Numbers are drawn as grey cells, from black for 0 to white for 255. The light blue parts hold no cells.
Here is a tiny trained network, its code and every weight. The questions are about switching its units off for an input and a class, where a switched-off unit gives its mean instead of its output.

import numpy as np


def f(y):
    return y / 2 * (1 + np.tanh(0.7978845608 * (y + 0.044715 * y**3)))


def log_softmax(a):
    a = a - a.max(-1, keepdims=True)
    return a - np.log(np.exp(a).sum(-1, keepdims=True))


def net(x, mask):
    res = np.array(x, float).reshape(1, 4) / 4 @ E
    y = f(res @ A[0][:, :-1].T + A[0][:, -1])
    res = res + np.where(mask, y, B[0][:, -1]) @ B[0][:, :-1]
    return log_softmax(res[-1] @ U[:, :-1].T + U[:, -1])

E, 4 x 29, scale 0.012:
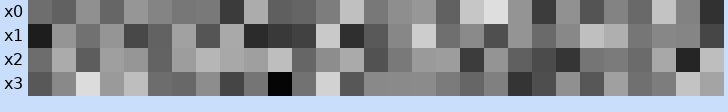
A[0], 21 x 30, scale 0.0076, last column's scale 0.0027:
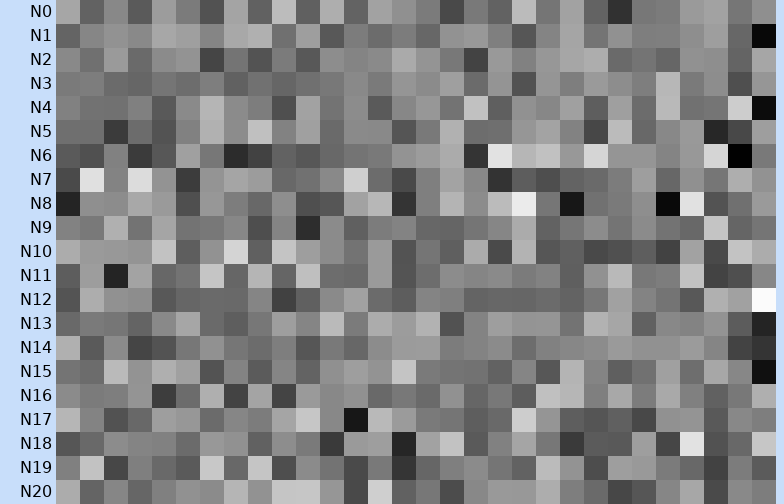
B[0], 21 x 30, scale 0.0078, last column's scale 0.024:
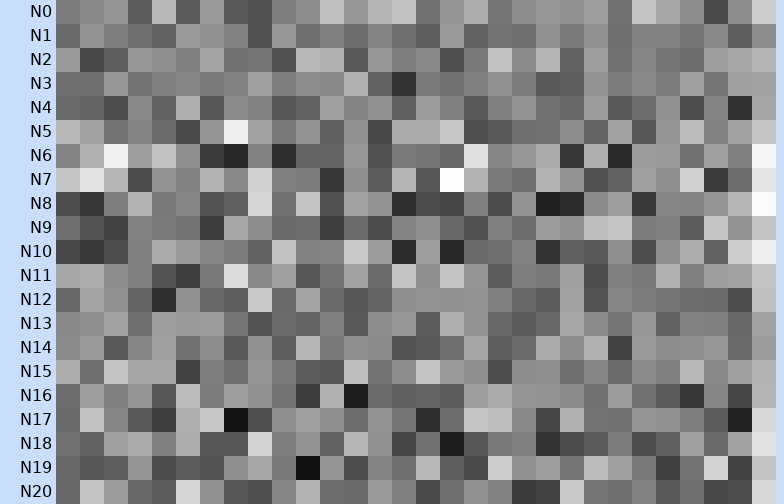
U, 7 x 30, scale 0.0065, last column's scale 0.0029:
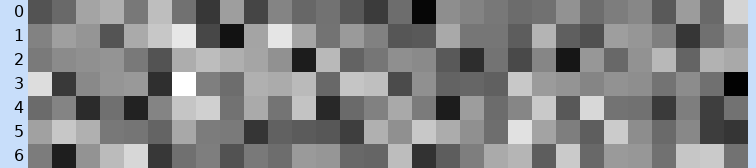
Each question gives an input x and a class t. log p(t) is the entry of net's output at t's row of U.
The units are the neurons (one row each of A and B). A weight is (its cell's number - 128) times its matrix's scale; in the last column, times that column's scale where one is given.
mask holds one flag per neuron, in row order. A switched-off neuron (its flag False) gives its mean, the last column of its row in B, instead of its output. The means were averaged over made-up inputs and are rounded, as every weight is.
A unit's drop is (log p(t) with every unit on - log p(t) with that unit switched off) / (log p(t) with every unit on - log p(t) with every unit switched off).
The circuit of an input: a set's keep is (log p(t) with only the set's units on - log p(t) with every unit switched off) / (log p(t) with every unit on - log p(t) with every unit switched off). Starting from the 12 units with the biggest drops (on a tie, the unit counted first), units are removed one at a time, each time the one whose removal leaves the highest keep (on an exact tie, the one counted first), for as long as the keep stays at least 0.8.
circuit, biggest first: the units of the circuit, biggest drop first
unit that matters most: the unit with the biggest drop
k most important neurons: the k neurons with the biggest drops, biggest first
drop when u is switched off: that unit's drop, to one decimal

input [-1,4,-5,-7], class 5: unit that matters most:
N8
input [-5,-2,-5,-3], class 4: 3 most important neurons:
[N6, N8, N18]
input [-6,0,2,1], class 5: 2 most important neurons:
[N8, N7]
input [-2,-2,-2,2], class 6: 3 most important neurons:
[N7, N17, N20]
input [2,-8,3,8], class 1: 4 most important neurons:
[N0, N17, N20, N19]
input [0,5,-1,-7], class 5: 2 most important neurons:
[N10, N6]
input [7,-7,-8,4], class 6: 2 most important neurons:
[N7, N2]
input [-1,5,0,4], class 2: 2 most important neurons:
[N7, N17]
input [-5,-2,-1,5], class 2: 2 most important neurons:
[N6, N17]
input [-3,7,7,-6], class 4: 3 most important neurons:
[N19, N16, N6]
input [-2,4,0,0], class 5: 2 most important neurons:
[N10, N8]
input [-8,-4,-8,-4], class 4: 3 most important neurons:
[N6, N8, N18]
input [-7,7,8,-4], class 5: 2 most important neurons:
[N7, N10]
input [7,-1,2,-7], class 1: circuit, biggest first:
[N17]
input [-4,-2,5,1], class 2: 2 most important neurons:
[N0, N6]
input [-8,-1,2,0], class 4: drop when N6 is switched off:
0.3
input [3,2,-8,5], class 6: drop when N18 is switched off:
0.1
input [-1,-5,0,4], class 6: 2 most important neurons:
[N7, N15]
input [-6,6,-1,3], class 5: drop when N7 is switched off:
0.1
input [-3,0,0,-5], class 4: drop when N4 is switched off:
0.0
